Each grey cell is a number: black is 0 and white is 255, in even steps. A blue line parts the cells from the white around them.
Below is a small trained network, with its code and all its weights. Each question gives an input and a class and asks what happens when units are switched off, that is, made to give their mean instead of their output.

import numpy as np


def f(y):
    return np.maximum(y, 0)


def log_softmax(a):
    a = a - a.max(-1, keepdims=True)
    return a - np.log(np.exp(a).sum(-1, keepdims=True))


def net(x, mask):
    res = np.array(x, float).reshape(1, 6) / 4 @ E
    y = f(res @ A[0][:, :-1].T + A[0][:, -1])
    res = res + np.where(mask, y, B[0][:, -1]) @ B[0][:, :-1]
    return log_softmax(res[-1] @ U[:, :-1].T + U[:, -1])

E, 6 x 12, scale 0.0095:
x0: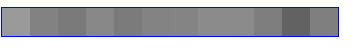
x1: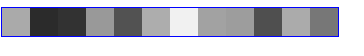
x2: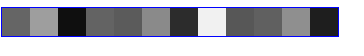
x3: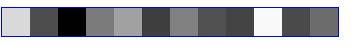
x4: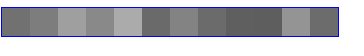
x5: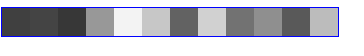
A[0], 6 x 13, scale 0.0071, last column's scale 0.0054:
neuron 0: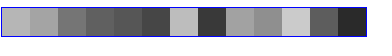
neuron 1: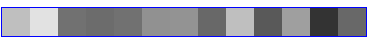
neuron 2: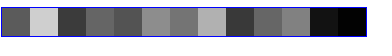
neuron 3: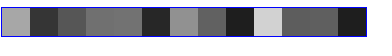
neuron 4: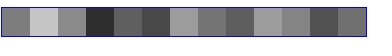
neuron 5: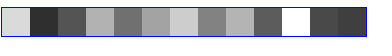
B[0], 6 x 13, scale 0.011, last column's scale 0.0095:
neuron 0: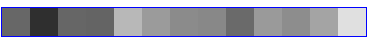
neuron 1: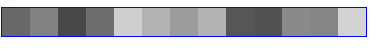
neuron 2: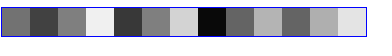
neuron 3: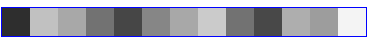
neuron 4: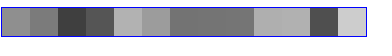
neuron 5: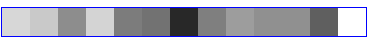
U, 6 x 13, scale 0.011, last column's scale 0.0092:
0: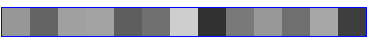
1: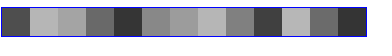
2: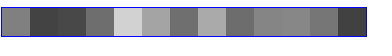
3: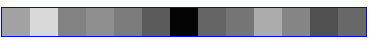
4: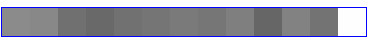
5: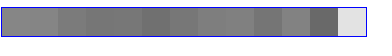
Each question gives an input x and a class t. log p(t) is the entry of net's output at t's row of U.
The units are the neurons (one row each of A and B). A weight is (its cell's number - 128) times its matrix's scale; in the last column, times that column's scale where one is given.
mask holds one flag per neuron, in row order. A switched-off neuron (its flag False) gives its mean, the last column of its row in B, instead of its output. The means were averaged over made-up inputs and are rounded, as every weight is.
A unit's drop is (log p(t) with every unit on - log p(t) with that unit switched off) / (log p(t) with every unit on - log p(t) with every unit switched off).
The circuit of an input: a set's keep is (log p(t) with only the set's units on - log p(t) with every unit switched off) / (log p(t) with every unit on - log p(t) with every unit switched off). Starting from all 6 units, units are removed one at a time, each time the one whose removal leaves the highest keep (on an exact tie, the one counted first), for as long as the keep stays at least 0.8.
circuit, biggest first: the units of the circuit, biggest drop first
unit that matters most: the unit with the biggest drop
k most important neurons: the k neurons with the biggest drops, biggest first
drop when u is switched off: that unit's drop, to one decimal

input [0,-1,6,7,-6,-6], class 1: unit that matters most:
neuron 3
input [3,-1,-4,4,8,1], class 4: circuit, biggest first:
[neuron 2; neuron 3]
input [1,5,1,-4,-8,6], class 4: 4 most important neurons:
[neuron 3; neuron 0; neuron 1; neuron 4]
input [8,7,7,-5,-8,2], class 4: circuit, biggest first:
[neuron 5; neuron 2]
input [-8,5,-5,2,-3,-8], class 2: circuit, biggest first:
[neuron 0; neuron 2]
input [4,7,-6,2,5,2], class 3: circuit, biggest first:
[neuron 5; neuron 2]
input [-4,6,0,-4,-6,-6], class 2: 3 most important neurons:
[neuron 1; neuron 0; neuron 3]
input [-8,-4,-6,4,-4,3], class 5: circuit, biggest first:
[neuron 2; neuron 5; neuron 0]
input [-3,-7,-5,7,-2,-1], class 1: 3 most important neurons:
[neuron 3; neuron 5; neuron 2]
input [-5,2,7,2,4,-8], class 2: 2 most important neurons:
[neuron 1; neuron 4]
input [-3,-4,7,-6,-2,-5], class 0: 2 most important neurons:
[neuron 2; neuron 3]
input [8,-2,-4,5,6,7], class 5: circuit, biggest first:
[neuron 0; neuron 3]
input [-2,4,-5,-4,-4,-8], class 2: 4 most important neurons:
[neuron 0; neuron 1; neuron 2; neuron 3]
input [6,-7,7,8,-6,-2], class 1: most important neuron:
[neuron 3]
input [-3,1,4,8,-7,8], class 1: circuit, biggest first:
[neuron 3; neuron 0]
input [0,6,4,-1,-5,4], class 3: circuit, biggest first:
[neuron 5; neuron 0]
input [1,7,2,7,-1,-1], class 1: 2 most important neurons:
[neuron 3; neuron 4]
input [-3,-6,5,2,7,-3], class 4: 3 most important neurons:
[neuron 5; neuron 2; neuron 4]
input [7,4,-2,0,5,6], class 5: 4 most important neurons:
[neuron 0; neuron 1; neuron 4; neuron 2]
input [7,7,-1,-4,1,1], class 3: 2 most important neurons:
[neuron 5; neuron 3]
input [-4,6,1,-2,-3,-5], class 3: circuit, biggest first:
[neuron 5]
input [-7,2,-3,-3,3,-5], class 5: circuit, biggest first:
[neuron 2; neuron 3]
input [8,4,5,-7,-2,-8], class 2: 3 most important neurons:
[neuron 1; neuron 3; neuron 0]
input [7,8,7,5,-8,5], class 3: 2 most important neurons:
[neuron 5; neuron 0]
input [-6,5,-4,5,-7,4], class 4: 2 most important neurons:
[neuron 2; neuron 3]
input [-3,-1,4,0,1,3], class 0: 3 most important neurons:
[neuron 2; neuron 5; neuron 1]
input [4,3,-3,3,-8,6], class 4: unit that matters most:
neuron 0
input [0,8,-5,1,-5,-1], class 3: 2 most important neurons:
[neuron 5; neuron 2]
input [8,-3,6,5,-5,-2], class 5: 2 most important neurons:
[neuron 4; neuron 3]
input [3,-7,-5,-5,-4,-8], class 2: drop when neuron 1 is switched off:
0.2
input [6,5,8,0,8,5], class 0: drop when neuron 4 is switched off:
0.0
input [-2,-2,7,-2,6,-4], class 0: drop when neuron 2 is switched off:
1.0
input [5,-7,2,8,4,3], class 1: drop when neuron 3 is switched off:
0.8
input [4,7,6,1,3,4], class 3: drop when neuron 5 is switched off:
0.7
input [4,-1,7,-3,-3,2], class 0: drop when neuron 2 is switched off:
0.7
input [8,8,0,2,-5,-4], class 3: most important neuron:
[neuron 5]
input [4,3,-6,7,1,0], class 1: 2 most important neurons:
[neuron 3; neuron 2]
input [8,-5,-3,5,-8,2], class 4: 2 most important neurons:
[neuron 5; neuron 2]
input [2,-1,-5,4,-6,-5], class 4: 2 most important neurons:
[neuron 2; neuron 3]
